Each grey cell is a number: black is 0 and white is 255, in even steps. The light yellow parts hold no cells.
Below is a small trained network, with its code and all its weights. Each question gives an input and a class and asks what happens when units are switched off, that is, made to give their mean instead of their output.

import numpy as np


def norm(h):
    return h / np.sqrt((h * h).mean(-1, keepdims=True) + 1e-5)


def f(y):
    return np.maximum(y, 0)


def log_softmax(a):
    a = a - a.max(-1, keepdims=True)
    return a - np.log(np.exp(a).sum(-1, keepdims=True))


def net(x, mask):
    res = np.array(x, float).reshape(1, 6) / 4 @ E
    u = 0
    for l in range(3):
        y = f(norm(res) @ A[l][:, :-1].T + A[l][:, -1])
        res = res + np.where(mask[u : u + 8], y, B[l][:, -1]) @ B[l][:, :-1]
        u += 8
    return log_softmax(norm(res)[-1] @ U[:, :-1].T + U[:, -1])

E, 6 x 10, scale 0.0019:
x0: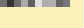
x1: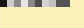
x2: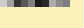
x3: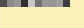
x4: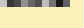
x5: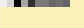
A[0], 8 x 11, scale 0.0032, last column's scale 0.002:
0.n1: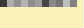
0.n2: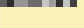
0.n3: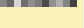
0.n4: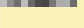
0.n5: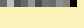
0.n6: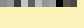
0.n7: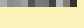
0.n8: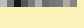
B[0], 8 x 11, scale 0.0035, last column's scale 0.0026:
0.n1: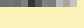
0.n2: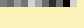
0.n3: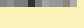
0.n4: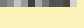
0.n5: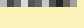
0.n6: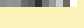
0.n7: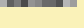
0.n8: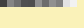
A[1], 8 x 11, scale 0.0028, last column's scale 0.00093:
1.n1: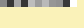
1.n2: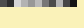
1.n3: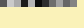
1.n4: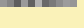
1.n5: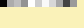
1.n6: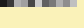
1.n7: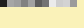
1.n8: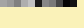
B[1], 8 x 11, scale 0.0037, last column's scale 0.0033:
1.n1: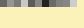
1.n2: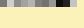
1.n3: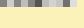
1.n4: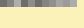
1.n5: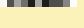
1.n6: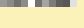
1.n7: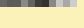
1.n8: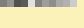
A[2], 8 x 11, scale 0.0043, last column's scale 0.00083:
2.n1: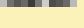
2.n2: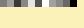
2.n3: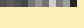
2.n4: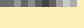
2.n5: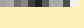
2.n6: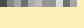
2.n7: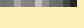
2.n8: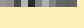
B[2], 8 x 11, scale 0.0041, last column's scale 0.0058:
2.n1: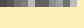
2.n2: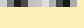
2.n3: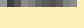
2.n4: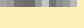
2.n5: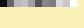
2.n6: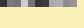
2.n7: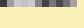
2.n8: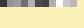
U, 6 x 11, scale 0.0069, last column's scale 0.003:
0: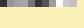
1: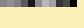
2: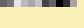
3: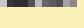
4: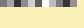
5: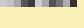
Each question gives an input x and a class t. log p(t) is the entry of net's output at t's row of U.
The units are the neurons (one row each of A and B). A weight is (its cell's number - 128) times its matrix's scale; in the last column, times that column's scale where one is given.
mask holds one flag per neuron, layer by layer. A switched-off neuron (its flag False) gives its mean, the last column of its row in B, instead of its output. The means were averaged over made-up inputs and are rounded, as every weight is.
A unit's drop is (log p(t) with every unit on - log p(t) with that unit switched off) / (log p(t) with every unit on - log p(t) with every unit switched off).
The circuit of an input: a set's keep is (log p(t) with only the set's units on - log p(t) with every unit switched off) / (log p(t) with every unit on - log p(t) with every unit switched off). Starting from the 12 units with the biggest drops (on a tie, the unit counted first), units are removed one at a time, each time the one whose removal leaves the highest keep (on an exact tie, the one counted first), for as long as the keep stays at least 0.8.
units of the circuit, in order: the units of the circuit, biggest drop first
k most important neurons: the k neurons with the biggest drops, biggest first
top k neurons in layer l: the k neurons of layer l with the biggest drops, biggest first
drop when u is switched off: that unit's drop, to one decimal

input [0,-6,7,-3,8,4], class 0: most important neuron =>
1.n5
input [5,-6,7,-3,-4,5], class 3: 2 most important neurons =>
0.n8, 1.n3
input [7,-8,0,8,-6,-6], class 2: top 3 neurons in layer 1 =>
1.n2, 1.n5, 1.n6
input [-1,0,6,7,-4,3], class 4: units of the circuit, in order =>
2.n2, 0.n5, 1.n5
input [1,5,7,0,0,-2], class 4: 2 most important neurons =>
2.n2, 1.n8
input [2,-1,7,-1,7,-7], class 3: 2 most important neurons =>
0.n6, 2.n5
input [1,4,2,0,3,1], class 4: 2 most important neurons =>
2.n2, 1.n8
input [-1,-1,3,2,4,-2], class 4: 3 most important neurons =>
1.n5, 2.n2, 1.n7
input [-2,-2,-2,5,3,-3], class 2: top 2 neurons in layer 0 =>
0.n6, 0.n8
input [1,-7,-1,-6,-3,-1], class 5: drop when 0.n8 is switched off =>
-0.1
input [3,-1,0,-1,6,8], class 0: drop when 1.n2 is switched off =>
0.0
